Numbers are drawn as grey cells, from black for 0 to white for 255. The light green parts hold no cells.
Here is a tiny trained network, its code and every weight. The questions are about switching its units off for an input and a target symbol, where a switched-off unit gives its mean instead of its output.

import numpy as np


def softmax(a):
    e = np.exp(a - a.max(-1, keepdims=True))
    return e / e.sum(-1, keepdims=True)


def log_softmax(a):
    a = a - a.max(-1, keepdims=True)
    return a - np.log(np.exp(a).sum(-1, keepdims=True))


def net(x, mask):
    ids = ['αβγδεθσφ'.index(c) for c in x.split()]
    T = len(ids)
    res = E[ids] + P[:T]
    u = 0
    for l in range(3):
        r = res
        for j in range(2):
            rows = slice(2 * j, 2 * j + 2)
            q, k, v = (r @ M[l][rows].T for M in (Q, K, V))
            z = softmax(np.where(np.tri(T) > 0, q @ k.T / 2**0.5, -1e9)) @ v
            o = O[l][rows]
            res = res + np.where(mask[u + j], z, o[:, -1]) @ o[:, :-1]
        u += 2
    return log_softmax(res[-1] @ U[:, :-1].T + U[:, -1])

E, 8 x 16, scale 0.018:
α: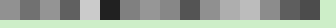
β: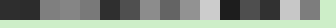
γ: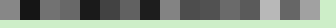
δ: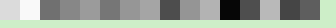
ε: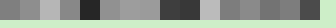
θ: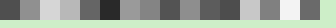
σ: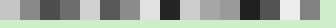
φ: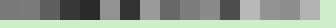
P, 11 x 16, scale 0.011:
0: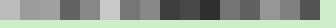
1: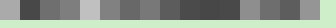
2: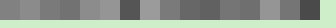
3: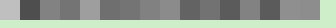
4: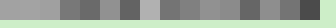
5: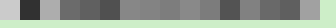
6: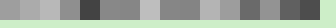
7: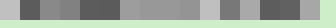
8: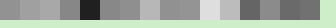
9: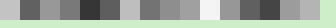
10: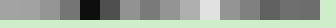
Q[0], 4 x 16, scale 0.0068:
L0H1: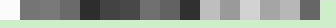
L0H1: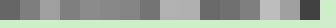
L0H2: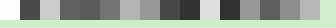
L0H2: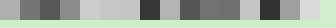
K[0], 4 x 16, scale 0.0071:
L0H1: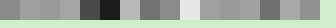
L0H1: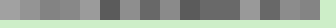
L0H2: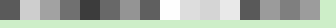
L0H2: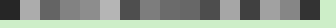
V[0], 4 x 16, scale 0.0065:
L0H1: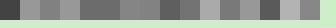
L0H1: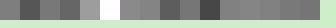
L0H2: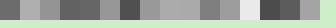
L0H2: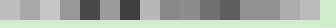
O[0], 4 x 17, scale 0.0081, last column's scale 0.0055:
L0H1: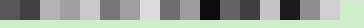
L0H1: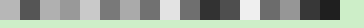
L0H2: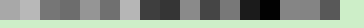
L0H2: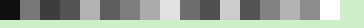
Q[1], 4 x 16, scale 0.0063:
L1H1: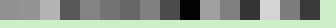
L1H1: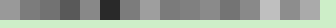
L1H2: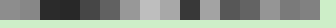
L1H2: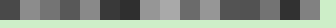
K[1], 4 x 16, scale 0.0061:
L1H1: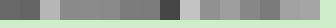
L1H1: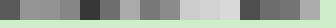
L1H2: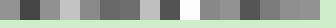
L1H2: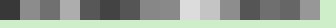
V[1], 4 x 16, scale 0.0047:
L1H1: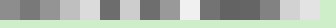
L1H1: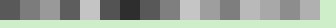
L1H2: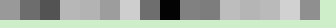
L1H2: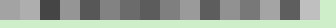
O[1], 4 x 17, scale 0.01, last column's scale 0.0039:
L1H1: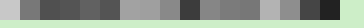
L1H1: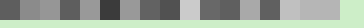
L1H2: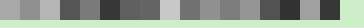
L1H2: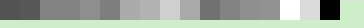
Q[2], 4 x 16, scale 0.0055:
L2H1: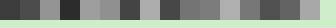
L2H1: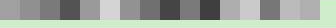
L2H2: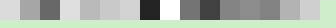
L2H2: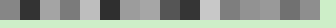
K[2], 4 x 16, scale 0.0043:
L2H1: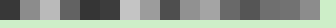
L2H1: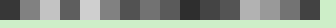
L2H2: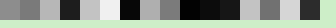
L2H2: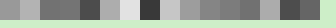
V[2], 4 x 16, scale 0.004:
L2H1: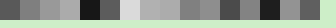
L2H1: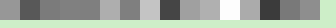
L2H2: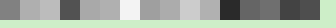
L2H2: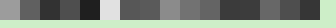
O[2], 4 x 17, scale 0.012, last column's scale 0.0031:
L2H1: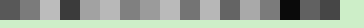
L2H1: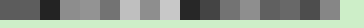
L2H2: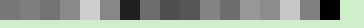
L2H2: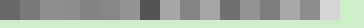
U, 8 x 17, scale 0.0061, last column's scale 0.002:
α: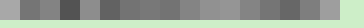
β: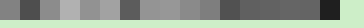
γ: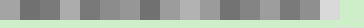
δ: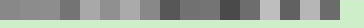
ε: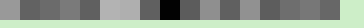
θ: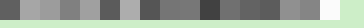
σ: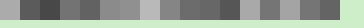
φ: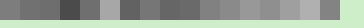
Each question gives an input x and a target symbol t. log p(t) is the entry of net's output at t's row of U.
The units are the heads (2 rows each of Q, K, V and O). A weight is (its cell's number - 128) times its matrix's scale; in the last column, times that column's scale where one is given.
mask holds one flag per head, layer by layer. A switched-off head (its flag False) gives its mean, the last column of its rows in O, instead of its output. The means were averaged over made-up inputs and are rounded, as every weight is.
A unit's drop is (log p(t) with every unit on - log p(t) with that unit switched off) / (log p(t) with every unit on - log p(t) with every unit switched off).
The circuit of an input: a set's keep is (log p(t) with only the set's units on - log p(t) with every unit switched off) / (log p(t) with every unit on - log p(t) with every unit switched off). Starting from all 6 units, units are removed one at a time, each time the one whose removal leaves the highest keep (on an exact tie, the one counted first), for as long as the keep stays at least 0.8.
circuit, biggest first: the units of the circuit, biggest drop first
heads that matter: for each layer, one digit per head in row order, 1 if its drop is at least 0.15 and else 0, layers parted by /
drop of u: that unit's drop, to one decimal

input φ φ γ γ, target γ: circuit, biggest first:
[L0H2, L2H2]
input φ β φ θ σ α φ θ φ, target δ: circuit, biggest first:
[L0H1]
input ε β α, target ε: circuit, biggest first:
[L1H2, L0H2]
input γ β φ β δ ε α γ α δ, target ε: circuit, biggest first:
[L0H2, L1H2]
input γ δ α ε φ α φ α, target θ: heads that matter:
01 / 10 / 10
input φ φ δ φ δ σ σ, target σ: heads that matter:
00 / 10 / 10
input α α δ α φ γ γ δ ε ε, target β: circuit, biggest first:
[L1H1, L2H1, L0H1]
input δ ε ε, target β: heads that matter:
00 / 10 / 00
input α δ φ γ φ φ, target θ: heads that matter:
01 / 10 / 00
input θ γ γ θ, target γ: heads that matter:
01 / 00 / 11
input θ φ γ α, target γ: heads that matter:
01 / 00 / 11
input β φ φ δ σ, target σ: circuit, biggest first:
[L1H1, L0H1]
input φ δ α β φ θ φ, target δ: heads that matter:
10 / 00 / 10
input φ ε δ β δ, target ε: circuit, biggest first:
[L1H2]
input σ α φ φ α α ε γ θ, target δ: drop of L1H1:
-0.1
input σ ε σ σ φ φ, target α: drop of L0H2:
0.1
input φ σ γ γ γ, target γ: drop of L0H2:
0.3
